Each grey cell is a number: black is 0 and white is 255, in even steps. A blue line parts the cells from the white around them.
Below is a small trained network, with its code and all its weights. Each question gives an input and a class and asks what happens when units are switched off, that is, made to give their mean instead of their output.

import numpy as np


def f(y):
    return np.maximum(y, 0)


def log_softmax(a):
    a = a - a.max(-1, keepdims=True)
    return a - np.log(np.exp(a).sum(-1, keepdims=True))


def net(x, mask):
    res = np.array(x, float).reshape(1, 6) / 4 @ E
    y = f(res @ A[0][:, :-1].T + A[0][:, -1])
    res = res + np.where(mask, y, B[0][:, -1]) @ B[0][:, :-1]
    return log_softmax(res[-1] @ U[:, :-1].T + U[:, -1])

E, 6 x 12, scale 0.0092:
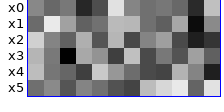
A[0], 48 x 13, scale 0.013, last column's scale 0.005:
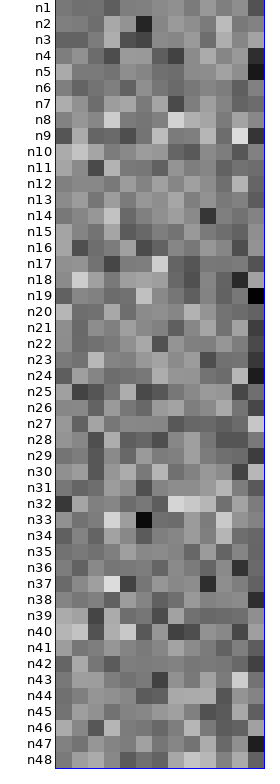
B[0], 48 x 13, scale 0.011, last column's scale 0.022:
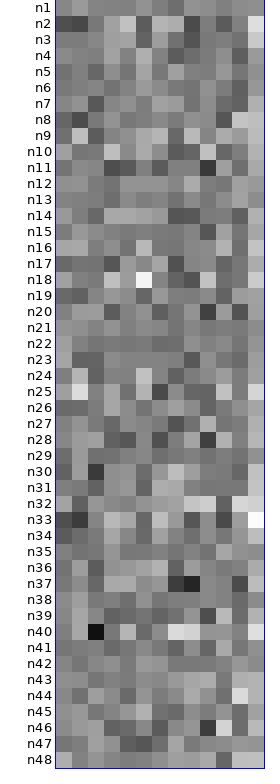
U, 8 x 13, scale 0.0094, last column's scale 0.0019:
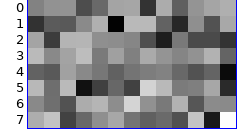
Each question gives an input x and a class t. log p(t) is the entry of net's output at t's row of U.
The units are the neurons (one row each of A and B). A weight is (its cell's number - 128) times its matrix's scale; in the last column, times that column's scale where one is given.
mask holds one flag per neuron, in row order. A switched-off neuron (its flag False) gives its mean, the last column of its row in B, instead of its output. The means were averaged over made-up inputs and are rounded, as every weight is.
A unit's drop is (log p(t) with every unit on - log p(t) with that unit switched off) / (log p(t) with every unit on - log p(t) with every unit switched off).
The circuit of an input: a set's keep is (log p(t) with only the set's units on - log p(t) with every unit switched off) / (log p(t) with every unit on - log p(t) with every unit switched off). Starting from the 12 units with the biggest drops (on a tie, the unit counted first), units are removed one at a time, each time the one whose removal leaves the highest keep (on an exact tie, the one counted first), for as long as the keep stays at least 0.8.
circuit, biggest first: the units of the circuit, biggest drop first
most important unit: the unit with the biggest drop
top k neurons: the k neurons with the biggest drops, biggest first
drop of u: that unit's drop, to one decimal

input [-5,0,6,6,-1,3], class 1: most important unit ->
n33
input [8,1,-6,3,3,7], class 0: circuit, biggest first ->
[n33; n2; n40]
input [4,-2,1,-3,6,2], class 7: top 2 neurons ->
[n33; n32]
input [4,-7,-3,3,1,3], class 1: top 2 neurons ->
[n18; n32]
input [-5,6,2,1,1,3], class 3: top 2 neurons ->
[n33; n2]
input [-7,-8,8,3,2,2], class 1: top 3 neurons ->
[n33; n2; n34]
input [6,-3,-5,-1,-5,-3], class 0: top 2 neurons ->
[n33; n2]
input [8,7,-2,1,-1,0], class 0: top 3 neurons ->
[n33; n2; n40]
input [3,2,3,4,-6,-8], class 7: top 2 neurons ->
[n33; n2]
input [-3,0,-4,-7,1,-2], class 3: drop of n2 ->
0.2
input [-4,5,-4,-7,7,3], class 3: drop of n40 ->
0.1
